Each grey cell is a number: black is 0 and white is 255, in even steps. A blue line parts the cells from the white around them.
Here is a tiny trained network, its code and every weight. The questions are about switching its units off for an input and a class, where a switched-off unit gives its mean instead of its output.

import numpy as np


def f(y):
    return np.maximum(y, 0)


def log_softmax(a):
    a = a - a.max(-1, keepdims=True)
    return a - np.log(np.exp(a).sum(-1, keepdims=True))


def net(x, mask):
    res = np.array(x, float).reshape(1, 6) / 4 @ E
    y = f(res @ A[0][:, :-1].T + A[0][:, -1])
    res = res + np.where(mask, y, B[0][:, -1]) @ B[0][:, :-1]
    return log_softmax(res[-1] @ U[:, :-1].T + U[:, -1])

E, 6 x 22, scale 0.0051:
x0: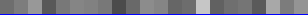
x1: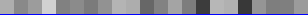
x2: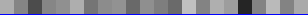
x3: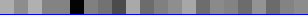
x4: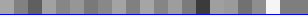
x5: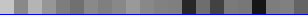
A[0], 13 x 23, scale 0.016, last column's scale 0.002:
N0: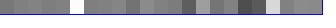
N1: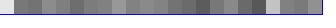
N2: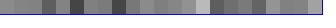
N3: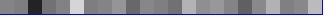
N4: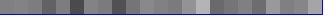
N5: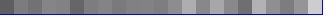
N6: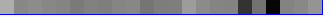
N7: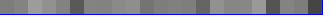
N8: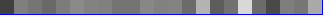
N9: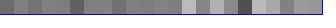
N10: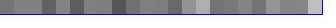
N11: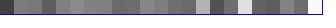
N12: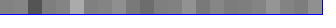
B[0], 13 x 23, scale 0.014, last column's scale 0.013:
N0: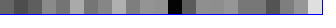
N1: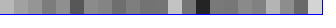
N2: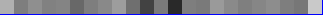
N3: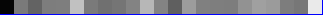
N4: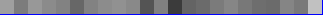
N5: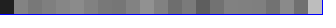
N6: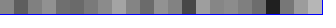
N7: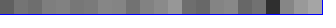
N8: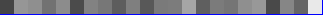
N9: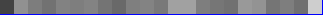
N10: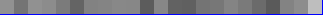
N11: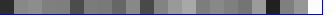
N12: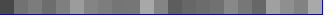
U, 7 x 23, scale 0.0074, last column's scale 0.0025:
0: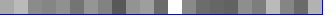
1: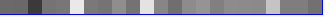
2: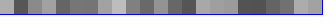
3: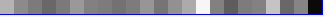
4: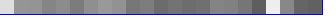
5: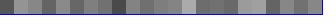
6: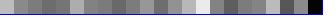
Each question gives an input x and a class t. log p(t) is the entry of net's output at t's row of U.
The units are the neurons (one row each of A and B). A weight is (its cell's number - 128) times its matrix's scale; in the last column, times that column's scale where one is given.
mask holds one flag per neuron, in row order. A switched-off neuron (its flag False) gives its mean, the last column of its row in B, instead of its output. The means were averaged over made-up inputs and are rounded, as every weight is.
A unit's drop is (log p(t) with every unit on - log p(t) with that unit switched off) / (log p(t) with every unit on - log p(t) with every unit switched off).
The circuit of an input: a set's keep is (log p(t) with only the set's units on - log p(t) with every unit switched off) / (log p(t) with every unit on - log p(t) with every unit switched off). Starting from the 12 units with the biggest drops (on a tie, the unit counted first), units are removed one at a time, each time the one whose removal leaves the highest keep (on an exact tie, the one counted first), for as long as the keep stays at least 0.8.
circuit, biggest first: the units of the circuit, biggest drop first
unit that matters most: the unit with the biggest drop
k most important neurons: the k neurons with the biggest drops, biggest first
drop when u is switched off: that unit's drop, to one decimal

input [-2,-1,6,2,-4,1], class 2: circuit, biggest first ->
(N8; N6)
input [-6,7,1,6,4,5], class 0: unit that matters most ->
N1
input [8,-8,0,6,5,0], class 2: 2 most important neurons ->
(N2; N4)
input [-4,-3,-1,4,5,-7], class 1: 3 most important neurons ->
(N11; N8; N1)
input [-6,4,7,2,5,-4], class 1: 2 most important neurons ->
(N3; N11)
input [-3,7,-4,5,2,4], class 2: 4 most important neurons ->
(N6; N7; N9; N8)
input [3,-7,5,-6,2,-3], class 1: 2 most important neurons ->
(N3; N0)
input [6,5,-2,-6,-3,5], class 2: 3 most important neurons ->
(N0; N3; N9)
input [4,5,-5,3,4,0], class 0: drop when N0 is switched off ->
0.2
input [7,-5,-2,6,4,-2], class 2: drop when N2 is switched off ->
0.4
